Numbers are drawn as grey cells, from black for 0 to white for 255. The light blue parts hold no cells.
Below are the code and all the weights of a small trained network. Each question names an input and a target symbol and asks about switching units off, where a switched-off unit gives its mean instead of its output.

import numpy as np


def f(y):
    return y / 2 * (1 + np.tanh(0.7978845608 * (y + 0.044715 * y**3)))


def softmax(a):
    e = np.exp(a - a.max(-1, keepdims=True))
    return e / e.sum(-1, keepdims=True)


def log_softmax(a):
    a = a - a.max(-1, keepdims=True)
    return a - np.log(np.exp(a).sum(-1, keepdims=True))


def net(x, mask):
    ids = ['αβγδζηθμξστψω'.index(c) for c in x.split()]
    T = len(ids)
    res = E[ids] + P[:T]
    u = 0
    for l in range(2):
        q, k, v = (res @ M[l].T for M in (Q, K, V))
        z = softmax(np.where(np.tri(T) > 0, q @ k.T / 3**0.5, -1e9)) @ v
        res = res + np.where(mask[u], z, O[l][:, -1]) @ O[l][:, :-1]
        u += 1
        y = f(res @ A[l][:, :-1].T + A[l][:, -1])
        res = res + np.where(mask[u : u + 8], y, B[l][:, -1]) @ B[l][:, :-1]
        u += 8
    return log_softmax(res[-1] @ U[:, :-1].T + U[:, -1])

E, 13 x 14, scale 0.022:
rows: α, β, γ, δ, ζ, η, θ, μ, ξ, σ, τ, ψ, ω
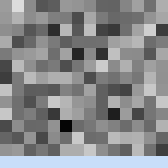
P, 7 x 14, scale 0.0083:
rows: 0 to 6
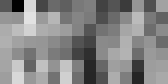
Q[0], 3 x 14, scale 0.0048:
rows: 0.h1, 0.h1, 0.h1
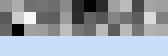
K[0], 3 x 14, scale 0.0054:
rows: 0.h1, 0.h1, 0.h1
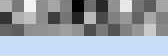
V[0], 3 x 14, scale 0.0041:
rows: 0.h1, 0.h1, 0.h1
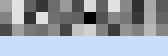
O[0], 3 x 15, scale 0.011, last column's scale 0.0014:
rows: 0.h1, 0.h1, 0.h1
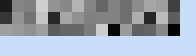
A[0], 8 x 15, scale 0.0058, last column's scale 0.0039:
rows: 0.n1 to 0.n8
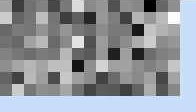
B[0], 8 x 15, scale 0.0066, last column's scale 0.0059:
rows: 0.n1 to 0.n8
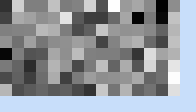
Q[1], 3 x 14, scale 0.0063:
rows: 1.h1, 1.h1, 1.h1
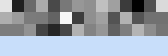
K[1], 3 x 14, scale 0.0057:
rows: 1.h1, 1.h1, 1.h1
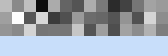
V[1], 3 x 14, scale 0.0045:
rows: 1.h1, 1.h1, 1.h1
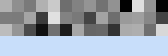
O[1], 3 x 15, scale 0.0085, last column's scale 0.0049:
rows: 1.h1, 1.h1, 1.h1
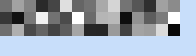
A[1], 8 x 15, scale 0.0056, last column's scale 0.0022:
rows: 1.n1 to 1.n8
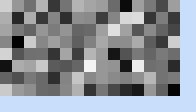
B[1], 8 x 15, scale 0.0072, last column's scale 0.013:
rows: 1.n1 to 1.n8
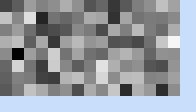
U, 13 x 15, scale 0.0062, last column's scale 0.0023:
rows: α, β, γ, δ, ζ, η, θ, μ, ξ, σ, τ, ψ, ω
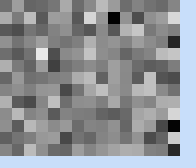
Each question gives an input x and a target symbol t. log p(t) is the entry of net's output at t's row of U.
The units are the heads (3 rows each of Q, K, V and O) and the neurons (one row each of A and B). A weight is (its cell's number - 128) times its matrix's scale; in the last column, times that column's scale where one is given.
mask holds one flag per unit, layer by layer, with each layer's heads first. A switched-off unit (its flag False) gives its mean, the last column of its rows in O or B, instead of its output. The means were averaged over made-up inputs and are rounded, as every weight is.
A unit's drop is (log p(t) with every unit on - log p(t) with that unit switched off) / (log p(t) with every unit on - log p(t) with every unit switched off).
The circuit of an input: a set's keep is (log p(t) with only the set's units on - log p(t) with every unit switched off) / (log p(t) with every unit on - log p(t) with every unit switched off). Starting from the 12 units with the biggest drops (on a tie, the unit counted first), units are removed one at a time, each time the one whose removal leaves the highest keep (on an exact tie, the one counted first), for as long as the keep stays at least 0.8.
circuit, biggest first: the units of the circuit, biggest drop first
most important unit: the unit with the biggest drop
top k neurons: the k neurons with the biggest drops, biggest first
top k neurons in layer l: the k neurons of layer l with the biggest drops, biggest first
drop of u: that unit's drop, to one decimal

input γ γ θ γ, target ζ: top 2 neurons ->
0.n7, 1.n4
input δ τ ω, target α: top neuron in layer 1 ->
1.n6
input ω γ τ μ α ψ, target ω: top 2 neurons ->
1.n2, 0.n4
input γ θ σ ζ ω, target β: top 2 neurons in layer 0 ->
0.n1, 0.n8
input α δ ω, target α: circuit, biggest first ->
1.h1, 1.n6
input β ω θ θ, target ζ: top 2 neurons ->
1.n4, 1.n6
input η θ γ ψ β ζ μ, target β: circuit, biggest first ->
1.h1, 0.h1
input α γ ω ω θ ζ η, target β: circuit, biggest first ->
1.h1, 0.h1
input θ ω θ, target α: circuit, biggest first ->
1.h1, 0.n1
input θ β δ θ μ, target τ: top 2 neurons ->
1.n8, 0.n2
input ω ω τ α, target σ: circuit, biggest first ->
1.h1, 0.h1
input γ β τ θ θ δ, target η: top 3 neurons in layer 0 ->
0.n2, 0.n5, 0.n1
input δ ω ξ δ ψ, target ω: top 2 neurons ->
1.n2, 1.n7
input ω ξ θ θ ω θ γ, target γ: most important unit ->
0.h1
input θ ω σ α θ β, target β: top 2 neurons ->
0.n2, 0.n7
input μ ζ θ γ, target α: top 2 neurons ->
1.n6, 0.n7
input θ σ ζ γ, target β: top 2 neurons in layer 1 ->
1.n2, 1.n4
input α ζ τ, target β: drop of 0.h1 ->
0.4
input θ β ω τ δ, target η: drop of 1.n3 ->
0.1
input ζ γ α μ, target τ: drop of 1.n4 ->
0.4
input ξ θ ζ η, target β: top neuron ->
0.n8
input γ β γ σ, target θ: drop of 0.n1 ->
0.3
